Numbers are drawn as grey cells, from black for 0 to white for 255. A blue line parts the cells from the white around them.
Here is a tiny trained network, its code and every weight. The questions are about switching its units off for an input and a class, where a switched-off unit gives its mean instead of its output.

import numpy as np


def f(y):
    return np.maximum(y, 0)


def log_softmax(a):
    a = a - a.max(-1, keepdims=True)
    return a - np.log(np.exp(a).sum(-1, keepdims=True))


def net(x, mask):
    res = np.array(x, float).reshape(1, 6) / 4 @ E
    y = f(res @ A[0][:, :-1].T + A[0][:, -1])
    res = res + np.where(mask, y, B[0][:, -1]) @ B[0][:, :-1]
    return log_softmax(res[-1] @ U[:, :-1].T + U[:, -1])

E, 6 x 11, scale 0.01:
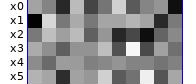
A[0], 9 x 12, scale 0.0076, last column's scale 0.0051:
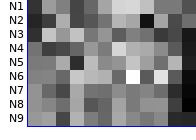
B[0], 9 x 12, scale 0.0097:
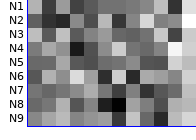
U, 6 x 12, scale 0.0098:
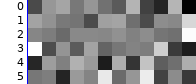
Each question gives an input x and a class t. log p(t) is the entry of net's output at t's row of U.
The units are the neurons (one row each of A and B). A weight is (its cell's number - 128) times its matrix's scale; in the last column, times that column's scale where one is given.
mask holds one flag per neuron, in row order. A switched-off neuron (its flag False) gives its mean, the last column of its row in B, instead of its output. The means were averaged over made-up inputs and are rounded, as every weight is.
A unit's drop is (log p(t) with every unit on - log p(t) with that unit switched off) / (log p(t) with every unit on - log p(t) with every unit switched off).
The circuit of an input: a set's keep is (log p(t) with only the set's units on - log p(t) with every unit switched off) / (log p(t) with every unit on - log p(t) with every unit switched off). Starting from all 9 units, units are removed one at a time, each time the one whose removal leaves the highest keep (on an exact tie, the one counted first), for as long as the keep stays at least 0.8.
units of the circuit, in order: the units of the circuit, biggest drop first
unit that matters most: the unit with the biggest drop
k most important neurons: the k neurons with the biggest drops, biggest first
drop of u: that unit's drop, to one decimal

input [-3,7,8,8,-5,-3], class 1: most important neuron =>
[N3]
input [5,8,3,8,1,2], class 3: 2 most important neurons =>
[N3; N1]
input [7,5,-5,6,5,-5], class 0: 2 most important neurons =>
[N9; N8]
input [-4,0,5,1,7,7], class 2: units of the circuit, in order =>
[N2; N9]
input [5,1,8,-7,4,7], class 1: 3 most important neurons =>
[N3; N2; N6]
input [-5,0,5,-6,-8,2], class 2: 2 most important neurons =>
[N6; N9]
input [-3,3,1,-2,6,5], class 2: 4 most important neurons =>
[N2; N9; N6; N3]
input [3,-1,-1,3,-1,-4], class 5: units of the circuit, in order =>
[N2; N1]
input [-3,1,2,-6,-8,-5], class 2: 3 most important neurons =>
[N6; N2; N8]
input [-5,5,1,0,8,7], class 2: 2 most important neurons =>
[N2; N3]
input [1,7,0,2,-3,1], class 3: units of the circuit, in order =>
[N3; N1]
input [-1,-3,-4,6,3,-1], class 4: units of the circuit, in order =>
[N6; N1]
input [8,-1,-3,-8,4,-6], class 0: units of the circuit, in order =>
[N8; N9; N6]
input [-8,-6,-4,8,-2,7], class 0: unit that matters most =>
N5
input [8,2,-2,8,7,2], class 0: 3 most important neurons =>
[N9; N7; N8]
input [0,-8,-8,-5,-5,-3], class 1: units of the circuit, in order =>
[N4; N1]
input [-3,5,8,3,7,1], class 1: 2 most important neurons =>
[N3; N1]
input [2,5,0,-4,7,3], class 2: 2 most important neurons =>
[N6; N2]
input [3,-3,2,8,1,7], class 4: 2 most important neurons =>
[N6; N2]
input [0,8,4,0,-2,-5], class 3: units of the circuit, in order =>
[N3]
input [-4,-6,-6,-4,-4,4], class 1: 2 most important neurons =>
[N2; N5]
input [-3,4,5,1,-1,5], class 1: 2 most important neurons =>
[N2; N3]
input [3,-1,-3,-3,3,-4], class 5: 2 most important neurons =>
[N2; N6]
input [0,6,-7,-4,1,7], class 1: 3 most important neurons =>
[N1; N4; N2]
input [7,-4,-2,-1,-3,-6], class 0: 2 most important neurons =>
[N8; N9]
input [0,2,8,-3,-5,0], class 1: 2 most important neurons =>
[N1; N3]
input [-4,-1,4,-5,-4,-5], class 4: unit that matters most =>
N9
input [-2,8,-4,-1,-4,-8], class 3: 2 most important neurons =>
[N1; N3]
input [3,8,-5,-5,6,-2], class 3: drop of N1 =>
0.6
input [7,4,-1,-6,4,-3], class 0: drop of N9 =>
0.3
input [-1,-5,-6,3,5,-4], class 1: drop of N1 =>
0.1
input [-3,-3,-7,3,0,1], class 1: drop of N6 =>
0.0
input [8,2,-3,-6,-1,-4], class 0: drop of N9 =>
0.2
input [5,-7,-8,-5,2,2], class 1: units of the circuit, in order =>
[N4]
